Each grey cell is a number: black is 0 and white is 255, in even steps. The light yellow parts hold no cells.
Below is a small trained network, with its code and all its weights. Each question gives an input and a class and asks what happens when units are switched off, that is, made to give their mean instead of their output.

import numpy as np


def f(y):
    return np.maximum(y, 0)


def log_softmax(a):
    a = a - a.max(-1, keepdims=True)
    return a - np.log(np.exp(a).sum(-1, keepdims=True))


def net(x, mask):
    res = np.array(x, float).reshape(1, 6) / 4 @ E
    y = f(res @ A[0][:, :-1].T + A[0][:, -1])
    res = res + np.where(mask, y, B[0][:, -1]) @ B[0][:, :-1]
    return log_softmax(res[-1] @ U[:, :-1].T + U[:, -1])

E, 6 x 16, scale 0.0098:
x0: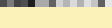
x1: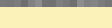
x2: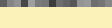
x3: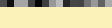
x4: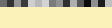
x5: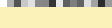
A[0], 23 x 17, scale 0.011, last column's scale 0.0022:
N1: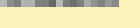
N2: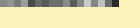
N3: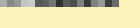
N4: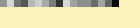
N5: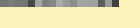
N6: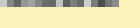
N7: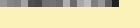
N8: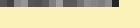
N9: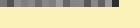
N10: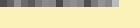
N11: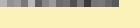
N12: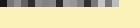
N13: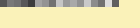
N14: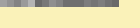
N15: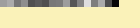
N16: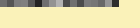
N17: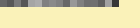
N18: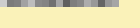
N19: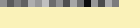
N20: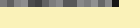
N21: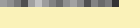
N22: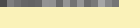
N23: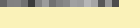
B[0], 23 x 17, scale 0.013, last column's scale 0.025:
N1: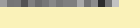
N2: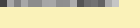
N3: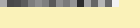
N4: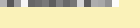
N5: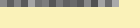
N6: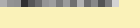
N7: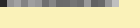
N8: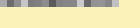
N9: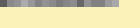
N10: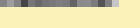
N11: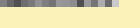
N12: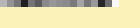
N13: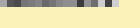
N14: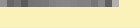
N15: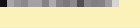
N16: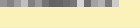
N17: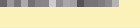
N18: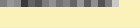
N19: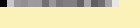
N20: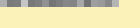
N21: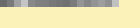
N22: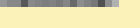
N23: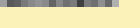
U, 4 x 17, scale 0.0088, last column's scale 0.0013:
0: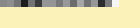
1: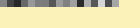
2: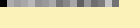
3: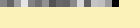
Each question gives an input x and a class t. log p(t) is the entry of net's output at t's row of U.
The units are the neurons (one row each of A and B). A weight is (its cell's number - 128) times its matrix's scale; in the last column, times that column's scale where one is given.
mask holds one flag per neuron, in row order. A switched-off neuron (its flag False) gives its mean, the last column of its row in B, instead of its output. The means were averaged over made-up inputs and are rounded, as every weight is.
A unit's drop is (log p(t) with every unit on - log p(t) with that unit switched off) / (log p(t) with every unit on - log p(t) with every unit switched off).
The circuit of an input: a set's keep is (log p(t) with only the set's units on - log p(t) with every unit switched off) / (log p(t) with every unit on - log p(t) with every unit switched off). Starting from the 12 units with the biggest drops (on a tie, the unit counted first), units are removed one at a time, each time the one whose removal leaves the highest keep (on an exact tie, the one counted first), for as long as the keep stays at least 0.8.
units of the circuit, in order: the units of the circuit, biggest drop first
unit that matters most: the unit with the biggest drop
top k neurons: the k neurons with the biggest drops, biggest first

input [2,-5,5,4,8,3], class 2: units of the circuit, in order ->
[N19]
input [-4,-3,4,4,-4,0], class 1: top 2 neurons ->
[N4, N3]
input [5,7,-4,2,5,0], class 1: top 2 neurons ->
[N13, N15]
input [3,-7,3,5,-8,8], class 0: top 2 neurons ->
[N6, N1]
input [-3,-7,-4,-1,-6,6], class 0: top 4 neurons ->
[N6, N1, N19, N18]
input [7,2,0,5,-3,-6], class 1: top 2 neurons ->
[N13, N23]
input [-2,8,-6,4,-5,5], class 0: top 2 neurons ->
[N6, N19]
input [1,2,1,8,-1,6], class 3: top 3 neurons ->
[N16, N12, N8]
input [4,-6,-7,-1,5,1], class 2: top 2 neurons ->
[N19, N3]
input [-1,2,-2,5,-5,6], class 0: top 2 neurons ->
[N6, N4]
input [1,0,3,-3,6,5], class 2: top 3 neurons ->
[N19, N12, N21]
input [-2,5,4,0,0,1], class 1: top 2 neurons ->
[N12, N4]
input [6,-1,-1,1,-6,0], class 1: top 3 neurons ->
[N13, N19, N23]
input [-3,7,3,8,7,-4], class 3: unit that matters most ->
N16
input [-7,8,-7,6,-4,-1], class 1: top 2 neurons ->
[N3, N4]
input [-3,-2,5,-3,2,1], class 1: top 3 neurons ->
[N16, N8, N20]
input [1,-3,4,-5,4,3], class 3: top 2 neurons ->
[N4, N15]
